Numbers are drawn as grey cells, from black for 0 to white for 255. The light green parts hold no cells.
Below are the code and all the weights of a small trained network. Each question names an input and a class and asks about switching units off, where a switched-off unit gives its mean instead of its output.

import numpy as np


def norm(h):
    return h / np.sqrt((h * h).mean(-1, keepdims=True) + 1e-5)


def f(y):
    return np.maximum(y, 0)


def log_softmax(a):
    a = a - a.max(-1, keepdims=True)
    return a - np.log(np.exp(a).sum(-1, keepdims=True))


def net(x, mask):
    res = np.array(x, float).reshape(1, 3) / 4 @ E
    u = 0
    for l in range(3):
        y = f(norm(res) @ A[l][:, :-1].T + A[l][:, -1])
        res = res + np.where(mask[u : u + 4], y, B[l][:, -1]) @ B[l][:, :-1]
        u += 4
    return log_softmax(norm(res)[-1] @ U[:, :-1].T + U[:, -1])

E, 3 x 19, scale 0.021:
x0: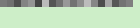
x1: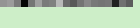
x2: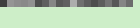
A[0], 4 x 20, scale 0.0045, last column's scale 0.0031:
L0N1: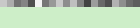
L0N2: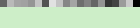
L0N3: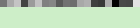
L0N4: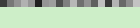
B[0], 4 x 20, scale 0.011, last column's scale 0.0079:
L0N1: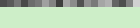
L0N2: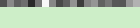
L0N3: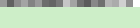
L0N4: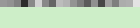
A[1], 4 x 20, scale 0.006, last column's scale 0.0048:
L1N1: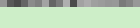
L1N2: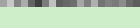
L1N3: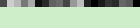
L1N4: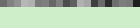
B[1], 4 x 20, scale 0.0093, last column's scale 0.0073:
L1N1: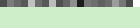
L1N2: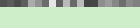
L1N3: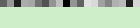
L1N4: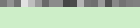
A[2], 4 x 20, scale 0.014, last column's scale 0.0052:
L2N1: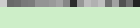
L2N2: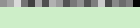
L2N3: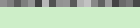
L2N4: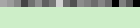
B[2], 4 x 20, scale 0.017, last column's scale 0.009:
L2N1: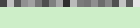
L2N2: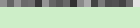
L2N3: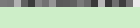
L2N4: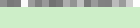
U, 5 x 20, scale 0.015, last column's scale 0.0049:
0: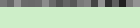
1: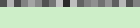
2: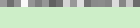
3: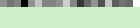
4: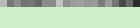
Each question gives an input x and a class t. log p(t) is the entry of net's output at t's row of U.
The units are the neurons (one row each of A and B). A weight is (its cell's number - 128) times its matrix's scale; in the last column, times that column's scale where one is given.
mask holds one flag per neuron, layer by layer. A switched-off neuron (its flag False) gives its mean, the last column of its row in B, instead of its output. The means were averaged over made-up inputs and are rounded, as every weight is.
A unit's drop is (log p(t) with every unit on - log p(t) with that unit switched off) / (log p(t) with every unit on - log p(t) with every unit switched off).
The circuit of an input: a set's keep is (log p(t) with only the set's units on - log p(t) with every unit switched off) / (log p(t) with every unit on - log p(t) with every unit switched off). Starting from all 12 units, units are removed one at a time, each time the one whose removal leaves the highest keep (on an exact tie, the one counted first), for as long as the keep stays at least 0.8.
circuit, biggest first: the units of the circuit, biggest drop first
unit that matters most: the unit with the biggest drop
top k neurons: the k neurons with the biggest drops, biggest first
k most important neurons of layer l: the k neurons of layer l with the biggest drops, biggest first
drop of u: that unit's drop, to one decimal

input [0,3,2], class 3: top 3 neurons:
(L0N3; L2N4; L2N1)
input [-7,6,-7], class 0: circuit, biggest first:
(L2N2)
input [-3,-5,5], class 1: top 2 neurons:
(L2N4; L0N3)
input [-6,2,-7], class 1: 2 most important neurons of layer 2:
(L2N1; L2N3)
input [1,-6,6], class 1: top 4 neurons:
(L2N4; L0N3; L1N3; L0N1)
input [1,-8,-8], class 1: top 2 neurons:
(L2N1; L0N3)
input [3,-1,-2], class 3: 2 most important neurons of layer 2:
(L2N4; L2N2)
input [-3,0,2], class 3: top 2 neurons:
(L0N2; L2N3)
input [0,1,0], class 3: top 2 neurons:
(L2N4; L2N1)
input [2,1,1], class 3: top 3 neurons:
(L2N4; L0N3; L2N1)
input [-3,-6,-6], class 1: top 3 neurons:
(L2N1; L0N3; L2N4)
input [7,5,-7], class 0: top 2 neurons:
(L2N3; L1N3)
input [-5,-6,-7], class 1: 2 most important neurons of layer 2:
(L2N1; L2N4)
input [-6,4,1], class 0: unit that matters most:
L2N2
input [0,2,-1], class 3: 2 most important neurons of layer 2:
(L2N4; L2N1)
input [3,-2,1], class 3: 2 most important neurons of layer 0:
(L0N4; L0N2)
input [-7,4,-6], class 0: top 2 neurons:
(L2N2; L1N3)
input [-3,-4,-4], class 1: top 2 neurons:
(L0N3; L2N4)
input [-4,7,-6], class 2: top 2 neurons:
(L2N4; L1N3)
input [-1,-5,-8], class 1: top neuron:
(L2N1)
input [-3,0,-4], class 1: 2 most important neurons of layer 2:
(L2N1; L2N3)
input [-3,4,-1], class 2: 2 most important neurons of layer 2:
(L2N4; L2N3)
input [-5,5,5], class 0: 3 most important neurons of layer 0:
(L0N4; L0N2; L0N3)
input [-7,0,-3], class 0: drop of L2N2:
0.1
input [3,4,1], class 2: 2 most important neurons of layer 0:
(L0N1; L0N2)
